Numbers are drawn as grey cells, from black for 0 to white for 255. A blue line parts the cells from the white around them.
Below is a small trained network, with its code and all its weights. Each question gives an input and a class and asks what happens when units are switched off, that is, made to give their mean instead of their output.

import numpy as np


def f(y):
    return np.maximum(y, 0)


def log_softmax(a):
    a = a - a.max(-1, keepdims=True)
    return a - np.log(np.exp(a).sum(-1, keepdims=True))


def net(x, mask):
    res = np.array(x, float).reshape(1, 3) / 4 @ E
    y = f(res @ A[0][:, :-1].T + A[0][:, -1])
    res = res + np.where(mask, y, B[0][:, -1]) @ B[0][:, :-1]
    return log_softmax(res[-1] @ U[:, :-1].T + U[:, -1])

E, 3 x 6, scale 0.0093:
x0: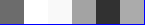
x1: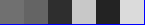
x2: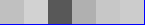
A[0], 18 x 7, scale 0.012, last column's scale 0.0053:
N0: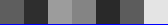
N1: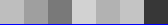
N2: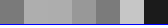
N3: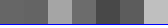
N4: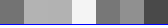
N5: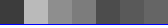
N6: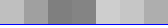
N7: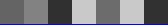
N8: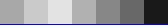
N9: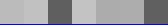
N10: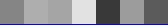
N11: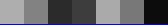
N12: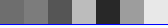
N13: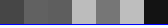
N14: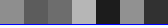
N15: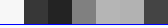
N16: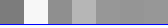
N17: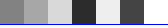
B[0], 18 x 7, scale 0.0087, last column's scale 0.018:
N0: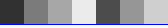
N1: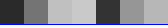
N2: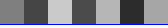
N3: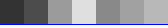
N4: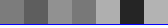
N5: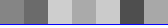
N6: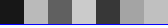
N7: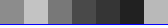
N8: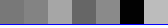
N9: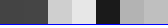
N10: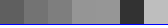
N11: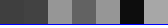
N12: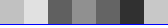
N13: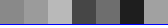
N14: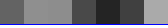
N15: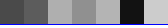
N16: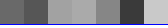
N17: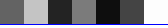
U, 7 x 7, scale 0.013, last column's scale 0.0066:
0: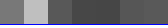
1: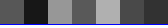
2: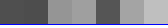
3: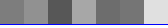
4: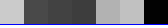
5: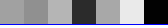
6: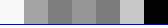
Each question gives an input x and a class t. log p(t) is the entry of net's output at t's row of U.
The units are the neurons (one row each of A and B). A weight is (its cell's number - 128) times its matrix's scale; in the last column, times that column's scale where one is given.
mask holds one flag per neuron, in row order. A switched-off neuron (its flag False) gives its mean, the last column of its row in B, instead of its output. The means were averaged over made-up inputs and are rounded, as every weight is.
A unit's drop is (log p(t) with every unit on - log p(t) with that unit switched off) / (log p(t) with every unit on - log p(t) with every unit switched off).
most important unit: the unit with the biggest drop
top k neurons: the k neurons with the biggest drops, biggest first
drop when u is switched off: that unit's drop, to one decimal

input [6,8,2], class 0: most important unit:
N12
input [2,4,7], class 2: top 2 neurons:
(N9, N1)
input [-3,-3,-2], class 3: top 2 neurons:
(N7, N14)
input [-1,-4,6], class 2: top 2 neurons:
(N9, N12)
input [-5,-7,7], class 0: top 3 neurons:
(N17, N0, N3)
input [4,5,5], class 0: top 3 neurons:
(N7, N12, N0)
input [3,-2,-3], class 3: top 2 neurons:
(N9, N1)
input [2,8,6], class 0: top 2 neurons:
(N7, N12)
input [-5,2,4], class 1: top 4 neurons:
(N15, N17, N11, N0)
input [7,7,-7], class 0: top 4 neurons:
(N12, N14, N15, N9)
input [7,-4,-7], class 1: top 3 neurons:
(N8, N5, N6)
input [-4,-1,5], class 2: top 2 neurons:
(N6, N9)
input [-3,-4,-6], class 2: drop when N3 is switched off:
0.2
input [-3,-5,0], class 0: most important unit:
N17
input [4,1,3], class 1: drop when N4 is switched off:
0.2
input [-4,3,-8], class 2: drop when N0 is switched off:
0.1
